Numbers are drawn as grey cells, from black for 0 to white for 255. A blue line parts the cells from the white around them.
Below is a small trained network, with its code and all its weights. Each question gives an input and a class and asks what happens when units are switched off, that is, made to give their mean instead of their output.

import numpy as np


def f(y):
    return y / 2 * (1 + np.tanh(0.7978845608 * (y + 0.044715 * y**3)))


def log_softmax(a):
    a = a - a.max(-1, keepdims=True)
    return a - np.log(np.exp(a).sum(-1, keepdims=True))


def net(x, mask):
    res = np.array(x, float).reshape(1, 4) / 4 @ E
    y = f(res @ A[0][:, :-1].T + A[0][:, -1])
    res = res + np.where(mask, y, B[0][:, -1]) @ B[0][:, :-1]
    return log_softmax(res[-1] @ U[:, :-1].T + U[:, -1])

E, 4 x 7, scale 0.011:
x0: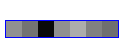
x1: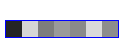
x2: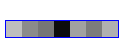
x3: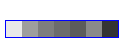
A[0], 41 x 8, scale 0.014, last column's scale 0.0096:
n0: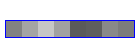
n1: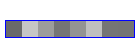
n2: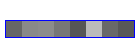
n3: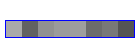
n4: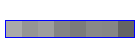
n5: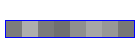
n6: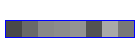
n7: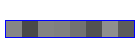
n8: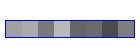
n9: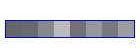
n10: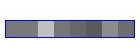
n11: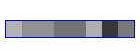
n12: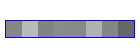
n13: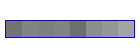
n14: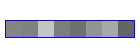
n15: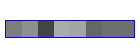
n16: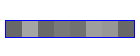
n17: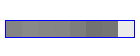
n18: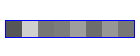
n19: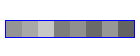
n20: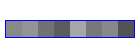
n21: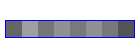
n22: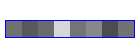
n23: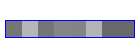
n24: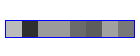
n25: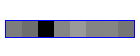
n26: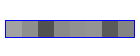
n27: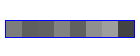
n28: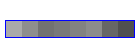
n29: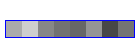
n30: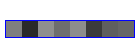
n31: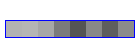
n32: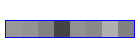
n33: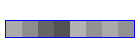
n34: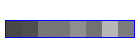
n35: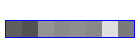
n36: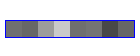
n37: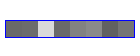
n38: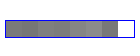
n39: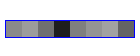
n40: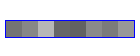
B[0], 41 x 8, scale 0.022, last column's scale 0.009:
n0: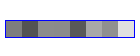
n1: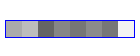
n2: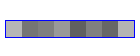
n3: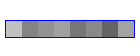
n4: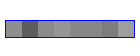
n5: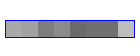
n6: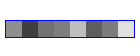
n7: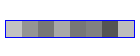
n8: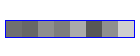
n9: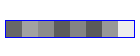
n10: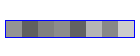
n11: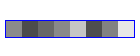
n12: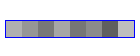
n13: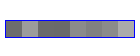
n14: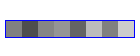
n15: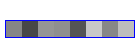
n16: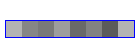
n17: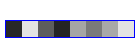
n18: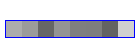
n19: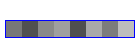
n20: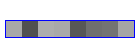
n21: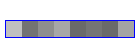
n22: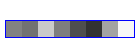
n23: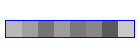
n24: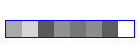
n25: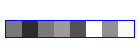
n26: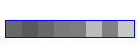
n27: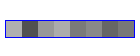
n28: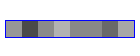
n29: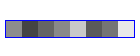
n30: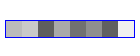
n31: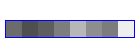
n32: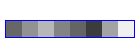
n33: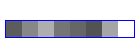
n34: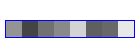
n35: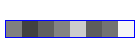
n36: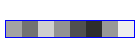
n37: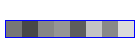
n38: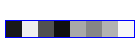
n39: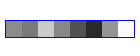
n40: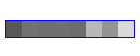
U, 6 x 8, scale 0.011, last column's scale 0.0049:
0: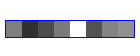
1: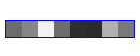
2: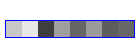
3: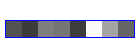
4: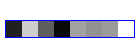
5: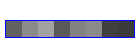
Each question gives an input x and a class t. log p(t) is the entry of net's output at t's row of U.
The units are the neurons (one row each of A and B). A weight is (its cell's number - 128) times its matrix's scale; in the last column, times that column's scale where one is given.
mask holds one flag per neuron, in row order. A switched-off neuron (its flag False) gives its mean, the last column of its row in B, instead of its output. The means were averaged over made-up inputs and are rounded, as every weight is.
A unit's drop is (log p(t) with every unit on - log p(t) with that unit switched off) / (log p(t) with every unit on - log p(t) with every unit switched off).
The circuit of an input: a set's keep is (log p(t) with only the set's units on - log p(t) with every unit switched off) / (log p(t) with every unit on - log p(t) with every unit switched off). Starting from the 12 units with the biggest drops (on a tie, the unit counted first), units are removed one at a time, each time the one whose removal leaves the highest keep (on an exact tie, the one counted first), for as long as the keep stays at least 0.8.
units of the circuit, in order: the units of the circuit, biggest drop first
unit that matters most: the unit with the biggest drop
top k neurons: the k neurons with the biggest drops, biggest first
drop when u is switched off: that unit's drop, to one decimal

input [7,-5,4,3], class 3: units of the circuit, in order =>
(n25)
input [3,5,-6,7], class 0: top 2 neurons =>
(n29; n11)
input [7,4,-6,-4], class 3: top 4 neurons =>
(n25; n15; n39; n32)
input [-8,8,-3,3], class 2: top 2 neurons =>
(n1; n23)
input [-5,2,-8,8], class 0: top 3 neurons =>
(n31; n29; n11)
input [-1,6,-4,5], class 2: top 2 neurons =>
(n1; n23)
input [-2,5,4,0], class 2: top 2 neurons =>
(n22; n1)
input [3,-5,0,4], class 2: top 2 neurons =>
(n24; n30)
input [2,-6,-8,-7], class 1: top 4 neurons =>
(n22; n36; n29; n31)
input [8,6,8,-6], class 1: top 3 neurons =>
(n39; n33; n32)
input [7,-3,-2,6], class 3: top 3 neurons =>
(n25; n15; n26)
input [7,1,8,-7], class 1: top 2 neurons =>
(n33; n39)
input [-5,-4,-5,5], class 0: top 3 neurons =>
(n31; n11; n39)
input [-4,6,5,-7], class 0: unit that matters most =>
n35
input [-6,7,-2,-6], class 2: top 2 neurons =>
(n1; n18)
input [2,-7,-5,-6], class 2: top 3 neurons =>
(n30; n24; n7)
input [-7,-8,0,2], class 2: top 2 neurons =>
(n24; n30)
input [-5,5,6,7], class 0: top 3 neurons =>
(n29; n31; n11)
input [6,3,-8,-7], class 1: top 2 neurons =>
(n22; n36)
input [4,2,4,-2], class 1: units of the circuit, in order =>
(n33)
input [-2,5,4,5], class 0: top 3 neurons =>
(n29; n11; n31)
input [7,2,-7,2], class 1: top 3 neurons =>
(n22; n36; n9)
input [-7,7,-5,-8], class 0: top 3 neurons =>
(n35; n6; n34)
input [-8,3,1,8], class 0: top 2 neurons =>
(n29; n11)
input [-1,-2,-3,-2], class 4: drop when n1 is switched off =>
0.0
